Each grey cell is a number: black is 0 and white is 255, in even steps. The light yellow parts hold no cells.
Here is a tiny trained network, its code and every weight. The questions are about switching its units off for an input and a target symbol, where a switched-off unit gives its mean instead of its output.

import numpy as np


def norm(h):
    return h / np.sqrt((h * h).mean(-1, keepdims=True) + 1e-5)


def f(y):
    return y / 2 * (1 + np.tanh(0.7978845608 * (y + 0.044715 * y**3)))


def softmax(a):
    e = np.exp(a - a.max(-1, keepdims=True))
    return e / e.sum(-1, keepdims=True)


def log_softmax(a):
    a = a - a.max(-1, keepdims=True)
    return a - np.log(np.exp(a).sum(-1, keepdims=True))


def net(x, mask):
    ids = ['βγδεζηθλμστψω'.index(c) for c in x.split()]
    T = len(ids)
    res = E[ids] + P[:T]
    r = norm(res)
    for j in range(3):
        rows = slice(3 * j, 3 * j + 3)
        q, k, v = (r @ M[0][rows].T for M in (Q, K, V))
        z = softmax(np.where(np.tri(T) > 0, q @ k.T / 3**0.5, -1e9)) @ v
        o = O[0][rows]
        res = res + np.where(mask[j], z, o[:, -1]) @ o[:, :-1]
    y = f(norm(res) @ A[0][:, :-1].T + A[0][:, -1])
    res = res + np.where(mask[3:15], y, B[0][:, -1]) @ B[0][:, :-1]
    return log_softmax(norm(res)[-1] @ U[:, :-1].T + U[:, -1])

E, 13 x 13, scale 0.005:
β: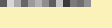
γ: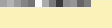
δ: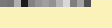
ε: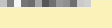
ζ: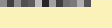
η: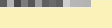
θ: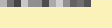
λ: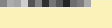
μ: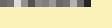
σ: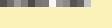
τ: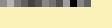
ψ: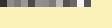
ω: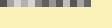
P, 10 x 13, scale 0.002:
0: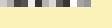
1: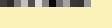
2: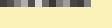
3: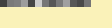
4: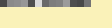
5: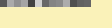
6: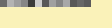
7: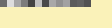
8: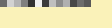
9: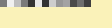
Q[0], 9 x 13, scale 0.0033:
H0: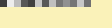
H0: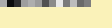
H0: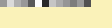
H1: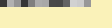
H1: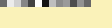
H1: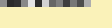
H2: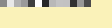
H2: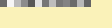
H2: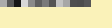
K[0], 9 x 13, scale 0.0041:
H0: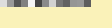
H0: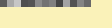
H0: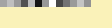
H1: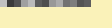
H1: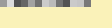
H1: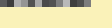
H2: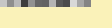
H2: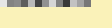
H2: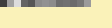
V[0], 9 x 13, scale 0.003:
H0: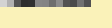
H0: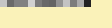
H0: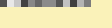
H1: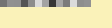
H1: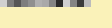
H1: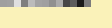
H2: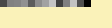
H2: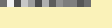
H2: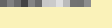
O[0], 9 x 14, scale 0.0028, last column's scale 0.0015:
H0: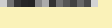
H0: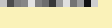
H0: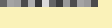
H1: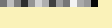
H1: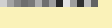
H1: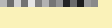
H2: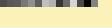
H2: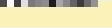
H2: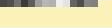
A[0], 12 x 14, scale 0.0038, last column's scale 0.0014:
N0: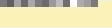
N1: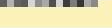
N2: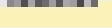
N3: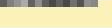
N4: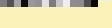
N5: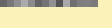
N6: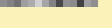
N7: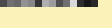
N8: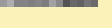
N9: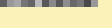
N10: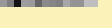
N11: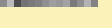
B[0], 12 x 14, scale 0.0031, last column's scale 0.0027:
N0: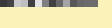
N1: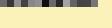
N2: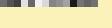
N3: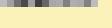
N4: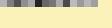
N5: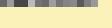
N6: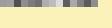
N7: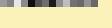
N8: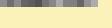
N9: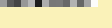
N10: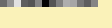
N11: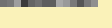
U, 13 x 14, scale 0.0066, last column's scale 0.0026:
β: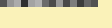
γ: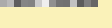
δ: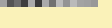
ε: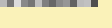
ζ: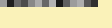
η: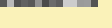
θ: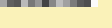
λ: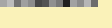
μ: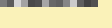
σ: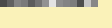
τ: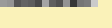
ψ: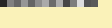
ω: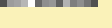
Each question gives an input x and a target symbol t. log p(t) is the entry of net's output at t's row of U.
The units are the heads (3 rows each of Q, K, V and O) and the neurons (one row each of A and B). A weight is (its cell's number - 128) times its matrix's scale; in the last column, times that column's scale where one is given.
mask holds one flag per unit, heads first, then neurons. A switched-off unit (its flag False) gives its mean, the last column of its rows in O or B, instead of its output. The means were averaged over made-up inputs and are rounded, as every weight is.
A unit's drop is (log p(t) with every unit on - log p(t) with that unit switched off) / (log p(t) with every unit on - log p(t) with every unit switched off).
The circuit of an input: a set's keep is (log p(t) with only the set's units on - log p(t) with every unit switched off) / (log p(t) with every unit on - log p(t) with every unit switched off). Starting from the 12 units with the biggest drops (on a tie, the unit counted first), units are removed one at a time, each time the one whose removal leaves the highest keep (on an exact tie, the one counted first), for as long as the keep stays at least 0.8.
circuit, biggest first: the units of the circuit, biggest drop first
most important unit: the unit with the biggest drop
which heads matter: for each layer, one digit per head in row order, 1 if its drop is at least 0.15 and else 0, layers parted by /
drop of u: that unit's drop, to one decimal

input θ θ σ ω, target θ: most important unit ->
H0
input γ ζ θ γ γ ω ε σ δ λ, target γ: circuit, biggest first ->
H1, N2
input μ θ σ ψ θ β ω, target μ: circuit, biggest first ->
H2, N7
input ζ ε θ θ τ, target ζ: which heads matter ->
001
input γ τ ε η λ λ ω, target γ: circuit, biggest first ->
H1, N6
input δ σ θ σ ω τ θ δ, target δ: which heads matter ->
000
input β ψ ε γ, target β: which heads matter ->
011
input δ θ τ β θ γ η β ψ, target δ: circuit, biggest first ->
H2, N4, H0
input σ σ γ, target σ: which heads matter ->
101
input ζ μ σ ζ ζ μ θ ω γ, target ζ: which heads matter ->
001
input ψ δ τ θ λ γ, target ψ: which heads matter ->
010
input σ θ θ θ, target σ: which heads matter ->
101
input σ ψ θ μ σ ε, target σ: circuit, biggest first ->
H0, H2
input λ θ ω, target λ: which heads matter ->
101
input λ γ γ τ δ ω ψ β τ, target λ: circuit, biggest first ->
H2, H0, H1
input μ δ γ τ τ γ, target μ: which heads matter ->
001
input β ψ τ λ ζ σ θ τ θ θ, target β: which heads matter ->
110
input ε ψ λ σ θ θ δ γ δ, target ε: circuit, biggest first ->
H2
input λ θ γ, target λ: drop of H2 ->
0.5
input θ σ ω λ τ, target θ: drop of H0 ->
1.0
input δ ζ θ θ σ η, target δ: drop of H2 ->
0.7
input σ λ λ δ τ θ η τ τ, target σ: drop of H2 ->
0.3
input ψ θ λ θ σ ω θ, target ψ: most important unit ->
H1
